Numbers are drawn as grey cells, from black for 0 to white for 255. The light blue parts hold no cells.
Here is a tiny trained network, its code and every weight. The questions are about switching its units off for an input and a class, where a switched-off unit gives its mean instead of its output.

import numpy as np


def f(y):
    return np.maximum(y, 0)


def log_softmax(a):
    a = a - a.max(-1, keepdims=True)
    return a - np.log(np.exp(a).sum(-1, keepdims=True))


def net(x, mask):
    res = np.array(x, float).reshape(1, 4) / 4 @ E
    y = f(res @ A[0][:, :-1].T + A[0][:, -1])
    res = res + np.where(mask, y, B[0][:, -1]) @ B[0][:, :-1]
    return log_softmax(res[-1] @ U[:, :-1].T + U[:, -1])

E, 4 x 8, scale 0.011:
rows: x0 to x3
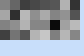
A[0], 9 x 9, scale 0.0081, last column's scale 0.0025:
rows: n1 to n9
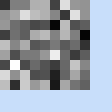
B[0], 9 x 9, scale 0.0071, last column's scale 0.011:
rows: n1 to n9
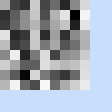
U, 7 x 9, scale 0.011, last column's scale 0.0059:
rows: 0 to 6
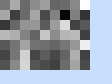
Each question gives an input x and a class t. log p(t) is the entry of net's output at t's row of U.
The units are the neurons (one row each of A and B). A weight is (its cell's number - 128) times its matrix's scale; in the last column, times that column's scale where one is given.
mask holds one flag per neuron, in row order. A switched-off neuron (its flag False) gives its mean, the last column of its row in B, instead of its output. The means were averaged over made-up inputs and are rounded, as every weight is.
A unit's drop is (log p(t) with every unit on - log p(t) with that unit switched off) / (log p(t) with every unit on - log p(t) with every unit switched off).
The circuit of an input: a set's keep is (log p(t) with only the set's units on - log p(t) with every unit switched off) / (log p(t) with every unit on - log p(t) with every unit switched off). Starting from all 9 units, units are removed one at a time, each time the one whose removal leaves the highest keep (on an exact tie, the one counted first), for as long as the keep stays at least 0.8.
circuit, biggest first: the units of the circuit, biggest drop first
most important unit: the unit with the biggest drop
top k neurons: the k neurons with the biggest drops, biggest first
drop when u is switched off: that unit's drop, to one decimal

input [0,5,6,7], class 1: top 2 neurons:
(n1; n4)
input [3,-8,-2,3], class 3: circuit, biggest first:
(n7)
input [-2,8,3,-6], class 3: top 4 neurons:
(n9; n1; n4; n3)
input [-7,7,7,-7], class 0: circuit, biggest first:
(n9; n8; n2)
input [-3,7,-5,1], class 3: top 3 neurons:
(n6; n8; n1)
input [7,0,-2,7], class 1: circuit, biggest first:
(n4; n1)
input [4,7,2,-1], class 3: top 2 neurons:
(n9; n2)
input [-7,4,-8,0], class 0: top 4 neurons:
(n6; n3; n7; n9)
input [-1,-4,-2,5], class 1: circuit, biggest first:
(n9; n4)
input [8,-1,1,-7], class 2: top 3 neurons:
(n3; n1; n4)
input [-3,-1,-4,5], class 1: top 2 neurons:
(n9; n4)
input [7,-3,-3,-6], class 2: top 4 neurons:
(n3; n1; n4; n9)
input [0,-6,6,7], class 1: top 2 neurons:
(n1; n4)
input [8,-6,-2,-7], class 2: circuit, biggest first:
(n3)
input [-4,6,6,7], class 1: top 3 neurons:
(n1; n4; n7)
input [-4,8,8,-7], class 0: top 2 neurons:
(n9; n8)
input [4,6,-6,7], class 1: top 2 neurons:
(n4; n9)
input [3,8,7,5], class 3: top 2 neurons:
(n9; n2)
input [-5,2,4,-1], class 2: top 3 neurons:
(n2; n6; n7)
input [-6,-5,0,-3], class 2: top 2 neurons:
(n2; n9)
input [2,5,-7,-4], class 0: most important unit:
n6
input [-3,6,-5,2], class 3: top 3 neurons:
(n6; n8; n1)
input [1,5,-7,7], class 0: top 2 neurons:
(n6; n8)
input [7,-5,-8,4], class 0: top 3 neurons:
(n2; n6; n3)
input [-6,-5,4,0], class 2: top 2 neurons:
(n2; n9)
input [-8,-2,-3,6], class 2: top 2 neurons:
(n2; n8)
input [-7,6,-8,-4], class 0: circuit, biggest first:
(n6)
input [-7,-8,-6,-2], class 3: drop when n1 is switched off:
0.2
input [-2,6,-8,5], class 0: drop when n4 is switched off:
0.1
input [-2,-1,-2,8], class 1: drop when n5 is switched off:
0.0
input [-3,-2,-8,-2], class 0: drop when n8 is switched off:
-0.1
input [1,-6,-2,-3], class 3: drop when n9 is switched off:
-0.1
